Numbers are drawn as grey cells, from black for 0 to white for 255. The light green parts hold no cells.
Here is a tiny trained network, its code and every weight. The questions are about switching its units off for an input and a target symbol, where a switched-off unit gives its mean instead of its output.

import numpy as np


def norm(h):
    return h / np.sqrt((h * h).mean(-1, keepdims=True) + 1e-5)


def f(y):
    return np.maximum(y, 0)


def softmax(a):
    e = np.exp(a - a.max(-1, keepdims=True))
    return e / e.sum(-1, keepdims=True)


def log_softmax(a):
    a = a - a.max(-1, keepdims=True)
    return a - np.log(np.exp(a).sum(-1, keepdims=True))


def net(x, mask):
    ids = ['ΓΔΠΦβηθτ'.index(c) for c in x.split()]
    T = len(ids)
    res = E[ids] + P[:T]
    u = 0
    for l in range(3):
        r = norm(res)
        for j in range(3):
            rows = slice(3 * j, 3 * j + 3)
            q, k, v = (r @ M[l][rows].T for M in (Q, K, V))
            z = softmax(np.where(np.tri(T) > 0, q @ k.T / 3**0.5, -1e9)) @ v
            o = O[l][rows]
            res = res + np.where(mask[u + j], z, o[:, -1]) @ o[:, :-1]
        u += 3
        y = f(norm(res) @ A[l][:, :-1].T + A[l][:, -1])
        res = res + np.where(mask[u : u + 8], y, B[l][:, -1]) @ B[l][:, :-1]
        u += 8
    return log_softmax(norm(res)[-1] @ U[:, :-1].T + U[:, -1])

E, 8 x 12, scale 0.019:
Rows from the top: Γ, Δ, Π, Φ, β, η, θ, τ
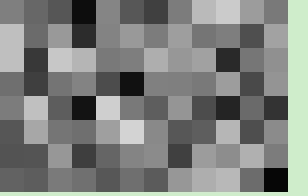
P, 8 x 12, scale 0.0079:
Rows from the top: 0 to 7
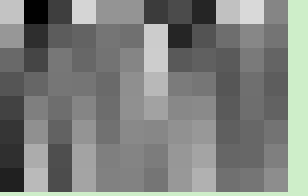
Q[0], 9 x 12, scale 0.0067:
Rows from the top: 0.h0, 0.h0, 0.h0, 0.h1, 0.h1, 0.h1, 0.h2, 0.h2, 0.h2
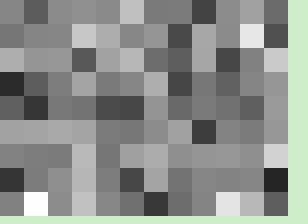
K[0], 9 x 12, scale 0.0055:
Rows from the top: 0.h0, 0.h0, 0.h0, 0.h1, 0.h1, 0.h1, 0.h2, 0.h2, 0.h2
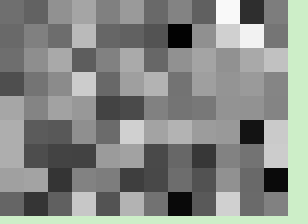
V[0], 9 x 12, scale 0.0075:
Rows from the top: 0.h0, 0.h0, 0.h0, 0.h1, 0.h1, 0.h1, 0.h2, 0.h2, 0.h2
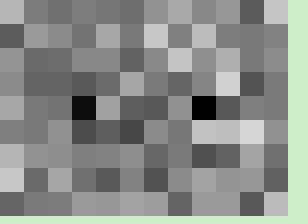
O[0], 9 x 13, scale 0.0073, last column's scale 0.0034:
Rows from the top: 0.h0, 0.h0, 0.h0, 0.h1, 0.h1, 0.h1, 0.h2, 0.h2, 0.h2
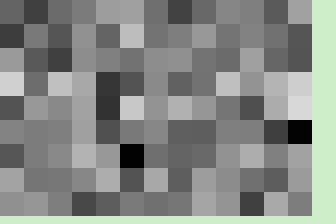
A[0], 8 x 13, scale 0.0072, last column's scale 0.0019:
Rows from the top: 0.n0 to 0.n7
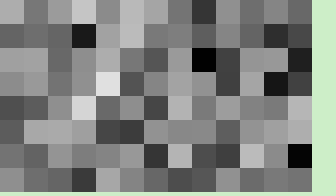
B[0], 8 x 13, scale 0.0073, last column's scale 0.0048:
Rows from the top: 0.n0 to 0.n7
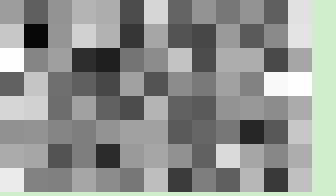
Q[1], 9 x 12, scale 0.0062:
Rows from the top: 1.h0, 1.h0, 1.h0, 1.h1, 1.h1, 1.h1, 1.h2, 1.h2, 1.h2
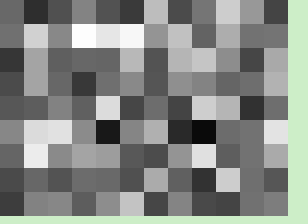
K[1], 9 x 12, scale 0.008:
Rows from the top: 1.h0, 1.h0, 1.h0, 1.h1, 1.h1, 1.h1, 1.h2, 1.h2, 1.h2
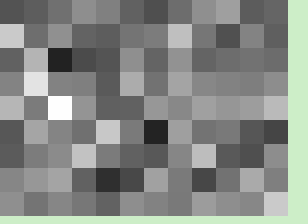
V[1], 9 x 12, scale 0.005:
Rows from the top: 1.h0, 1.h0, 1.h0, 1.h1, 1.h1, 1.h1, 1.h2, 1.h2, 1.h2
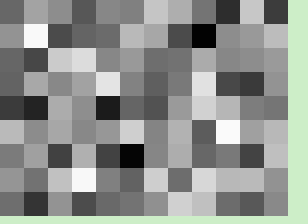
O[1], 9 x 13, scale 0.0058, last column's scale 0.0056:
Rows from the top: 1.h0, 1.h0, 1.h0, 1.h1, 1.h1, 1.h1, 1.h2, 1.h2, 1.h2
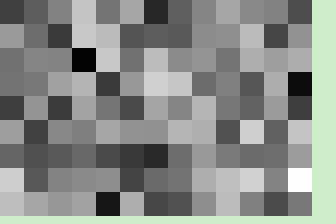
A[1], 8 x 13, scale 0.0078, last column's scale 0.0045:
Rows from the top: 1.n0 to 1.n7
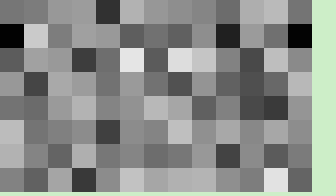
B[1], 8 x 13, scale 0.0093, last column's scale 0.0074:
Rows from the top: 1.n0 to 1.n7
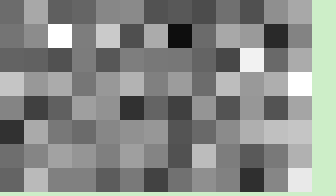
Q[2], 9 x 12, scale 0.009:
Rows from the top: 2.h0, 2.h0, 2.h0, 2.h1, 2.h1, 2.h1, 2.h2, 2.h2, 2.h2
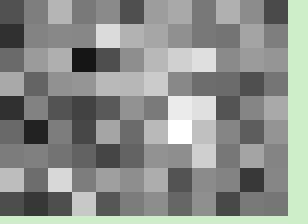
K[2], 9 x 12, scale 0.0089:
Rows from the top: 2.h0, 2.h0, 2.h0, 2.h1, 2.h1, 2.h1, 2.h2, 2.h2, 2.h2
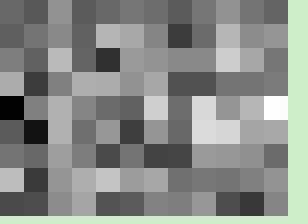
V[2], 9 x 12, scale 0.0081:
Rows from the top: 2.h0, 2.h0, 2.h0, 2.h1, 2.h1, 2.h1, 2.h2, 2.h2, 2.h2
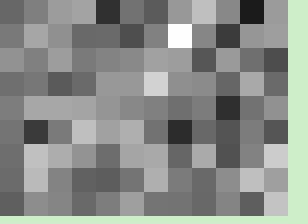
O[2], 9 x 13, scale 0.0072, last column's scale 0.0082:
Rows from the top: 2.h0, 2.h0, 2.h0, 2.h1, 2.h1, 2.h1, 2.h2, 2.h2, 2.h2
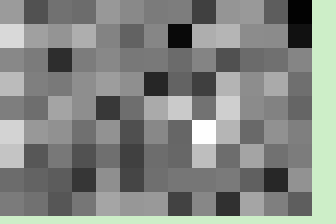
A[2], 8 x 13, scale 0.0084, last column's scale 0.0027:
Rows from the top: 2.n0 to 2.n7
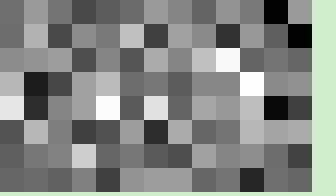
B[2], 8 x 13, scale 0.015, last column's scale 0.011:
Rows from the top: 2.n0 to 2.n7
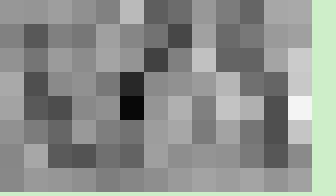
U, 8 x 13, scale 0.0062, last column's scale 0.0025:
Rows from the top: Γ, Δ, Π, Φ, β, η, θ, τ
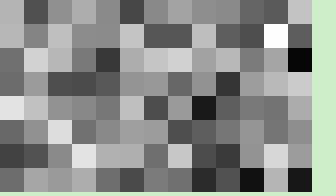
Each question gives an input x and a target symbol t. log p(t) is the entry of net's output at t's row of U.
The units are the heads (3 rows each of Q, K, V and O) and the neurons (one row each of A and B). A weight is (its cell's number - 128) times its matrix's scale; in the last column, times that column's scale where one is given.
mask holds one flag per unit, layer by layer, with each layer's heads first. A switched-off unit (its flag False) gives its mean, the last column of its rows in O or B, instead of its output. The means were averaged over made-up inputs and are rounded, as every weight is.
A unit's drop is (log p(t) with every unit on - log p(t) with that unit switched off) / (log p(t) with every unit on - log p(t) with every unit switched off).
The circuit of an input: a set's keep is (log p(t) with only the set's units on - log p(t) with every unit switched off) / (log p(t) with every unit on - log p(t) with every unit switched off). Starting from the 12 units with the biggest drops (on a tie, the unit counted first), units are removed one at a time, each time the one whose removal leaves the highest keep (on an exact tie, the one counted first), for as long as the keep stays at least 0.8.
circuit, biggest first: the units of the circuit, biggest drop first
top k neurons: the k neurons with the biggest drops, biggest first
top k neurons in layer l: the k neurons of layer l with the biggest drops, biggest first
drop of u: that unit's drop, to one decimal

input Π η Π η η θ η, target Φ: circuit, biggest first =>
[0.h2 1.n2 2.h2]
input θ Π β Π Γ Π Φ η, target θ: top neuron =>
[0.n1]
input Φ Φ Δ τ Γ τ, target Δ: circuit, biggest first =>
[2.n0 2.n4]
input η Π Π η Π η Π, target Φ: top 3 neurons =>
[1.n2 0.n1 0.n3]
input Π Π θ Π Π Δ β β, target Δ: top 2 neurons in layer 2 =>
[2.n1 2.n4]
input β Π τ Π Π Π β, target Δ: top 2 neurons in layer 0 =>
[0.n1 0.n2]
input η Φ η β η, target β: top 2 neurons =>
[0.n2 2.n4]
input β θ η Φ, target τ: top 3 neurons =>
[0.n2 0.n6 2.n4]
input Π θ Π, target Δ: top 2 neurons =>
[2.n4 0.n3]
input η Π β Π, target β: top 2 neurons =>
[0.n3 2.n4]
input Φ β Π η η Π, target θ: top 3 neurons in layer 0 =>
[0.n2 0.n3 0.n6]
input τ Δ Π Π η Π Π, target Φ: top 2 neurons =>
[0.n3 1.n2]
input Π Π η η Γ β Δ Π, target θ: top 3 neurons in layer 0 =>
[0.n2 0.n3 0.n1]
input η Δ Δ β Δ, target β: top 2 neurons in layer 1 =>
[1.n3 1.n7]
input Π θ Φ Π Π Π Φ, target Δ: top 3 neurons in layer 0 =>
[0.n1 0.n0 0.n3]
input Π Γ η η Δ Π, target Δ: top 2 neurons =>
[0.n1 2.n4]
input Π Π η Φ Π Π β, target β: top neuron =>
[0.n1]
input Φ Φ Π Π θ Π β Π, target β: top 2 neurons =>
[0.n1 2.n5]
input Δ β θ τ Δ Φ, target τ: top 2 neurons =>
[0.n2 2.n4]
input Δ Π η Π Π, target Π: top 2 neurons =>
[0.n3 0.n1]
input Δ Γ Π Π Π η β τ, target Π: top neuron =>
[1.n4]
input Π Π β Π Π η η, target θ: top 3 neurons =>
[0.n1 0.n3 0.n2]
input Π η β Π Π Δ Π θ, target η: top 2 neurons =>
[0.n2 1.n1]
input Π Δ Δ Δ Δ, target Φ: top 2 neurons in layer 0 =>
[0.n1 0.n7]
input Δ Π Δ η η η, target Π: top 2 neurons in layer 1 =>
[1.n7 1.n2]
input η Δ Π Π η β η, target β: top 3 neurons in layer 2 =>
[2.n4 2.n2 2.n6]
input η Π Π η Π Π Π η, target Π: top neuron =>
[0.n1]
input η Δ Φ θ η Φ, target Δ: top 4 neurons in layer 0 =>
[0.n1 0.n0 0.n7 0.n3]
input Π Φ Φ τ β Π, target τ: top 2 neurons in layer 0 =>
[0.n6 0.n2]
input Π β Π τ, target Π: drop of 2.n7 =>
0.2
